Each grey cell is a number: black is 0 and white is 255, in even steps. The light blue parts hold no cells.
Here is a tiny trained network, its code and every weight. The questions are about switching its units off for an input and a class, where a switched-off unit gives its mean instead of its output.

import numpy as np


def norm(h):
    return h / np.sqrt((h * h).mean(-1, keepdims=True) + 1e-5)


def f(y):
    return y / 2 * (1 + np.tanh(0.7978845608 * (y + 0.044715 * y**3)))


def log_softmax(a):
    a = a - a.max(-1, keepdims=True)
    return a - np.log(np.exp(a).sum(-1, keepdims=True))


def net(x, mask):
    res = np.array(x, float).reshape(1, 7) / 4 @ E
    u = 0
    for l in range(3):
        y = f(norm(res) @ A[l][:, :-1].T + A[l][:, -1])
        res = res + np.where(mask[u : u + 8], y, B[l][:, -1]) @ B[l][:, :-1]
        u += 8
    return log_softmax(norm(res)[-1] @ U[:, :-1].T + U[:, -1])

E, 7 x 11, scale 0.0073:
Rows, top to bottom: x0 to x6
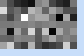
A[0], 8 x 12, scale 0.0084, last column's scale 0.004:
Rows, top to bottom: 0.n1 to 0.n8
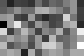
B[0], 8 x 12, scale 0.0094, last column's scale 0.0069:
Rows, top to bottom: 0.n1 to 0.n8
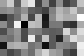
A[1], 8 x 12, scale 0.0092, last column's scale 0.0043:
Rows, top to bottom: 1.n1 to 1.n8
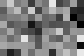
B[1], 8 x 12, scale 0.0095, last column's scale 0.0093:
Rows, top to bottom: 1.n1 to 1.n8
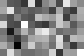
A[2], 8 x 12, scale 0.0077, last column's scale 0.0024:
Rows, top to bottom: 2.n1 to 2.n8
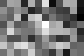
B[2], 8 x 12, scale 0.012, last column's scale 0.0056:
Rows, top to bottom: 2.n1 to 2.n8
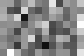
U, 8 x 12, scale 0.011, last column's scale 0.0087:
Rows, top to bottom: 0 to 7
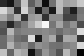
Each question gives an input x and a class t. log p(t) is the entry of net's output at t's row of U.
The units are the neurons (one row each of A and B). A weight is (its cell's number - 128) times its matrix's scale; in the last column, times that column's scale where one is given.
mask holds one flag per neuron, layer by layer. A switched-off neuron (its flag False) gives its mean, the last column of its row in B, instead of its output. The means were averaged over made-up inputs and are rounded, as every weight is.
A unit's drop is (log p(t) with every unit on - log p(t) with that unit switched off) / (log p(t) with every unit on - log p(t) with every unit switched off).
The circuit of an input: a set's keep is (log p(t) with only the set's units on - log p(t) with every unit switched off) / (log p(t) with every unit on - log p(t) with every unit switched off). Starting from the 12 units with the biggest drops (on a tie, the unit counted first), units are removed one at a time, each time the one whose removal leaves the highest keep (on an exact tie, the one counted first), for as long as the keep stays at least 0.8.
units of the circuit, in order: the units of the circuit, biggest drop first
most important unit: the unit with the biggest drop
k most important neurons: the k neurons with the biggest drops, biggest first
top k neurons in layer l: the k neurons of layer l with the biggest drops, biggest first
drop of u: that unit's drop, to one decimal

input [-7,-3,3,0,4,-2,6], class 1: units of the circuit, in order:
(2.n7)
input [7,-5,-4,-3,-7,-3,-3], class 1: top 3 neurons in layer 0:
(0.n1, 0.n5, 0.n2)
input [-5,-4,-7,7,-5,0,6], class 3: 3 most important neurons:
(0.n8, 0.n7, 1.n5)
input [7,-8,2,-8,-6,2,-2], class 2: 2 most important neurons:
(0.n4, 2.n3)
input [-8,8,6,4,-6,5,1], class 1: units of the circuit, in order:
(2.n7, 1.n2)
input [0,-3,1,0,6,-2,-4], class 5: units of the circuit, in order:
(0.n3, 2.n1)
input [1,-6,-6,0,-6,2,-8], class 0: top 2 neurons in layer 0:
(0.n7, 0.n2)
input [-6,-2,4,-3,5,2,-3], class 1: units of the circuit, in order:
(0.n3, 2.n7)
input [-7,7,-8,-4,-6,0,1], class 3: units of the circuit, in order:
(0.n8, 2.n4, 1.n5)
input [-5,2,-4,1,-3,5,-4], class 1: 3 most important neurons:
(0.n3, 1.n2, 0.n4)
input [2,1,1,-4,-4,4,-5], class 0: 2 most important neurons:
(0.n7, 0.n2)
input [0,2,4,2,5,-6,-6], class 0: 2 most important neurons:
(0.n7, 0.n6)
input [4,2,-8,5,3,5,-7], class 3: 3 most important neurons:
(1.n5, 0.n3, 0.n8)
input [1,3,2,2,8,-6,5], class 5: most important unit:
1.n8
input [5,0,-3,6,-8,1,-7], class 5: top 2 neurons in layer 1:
(1.n1, 1.n3)
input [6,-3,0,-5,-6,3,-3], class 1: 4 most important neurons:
(0.n1, 1.n8, 2.n2, 0.n5)
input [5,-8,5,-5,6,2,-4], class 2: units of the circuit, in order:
(0.n4, 2.n3)
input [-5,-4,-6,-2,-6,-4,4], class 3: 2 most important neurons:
(0.n7, 0.n8)
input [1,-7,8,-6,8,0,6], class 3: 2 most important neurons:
(1.n3, 1.n6)
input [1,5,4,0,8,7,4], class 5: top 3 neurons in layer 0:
(0.n4, 0.n7, 0.n8)
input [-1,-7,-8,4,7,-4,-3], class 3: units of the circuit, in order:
(1.n5)
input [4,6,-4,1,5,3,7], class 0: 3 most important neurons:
(0.n3, 0.n4, 0.n6)
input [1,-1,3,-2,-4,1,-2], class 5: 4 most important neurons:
(0.n6, 0.n3, 0.n1, 2.n1)
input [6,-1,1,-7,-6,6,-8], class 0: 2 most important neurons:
(0.n7, 0.n2)
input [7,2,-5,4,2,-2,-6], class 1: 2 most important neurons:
(0.n1, 0.n3)
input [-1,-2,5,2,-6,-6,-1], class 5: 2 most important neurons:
(0.n6, 0.n8)
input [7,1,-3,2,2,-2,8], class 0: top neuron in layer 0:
(0.n3)
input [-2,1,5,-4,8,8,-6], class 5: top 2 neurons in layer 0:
(0.n3, 0.n5)
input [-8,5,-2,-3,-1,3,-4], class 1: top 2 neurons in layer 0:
(0.n3, 0.n4)
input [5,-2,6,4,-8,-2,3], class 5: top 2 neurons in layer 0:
(0.n6, 0.n8)
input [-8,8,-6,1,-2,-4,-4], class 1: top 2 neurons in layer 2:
(2.n7, 2.n5)
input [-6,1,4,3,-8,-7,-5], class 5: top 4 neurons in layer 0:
(0.n6, 0.n3, 0.n1, 0.n8)
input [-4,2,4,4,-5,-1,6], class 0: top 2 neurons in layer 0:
(0.n3, 0.n8)
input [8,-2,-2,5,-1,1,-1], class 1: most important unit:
0.n1
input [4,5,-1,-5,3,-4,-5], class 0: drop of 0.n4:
0.4
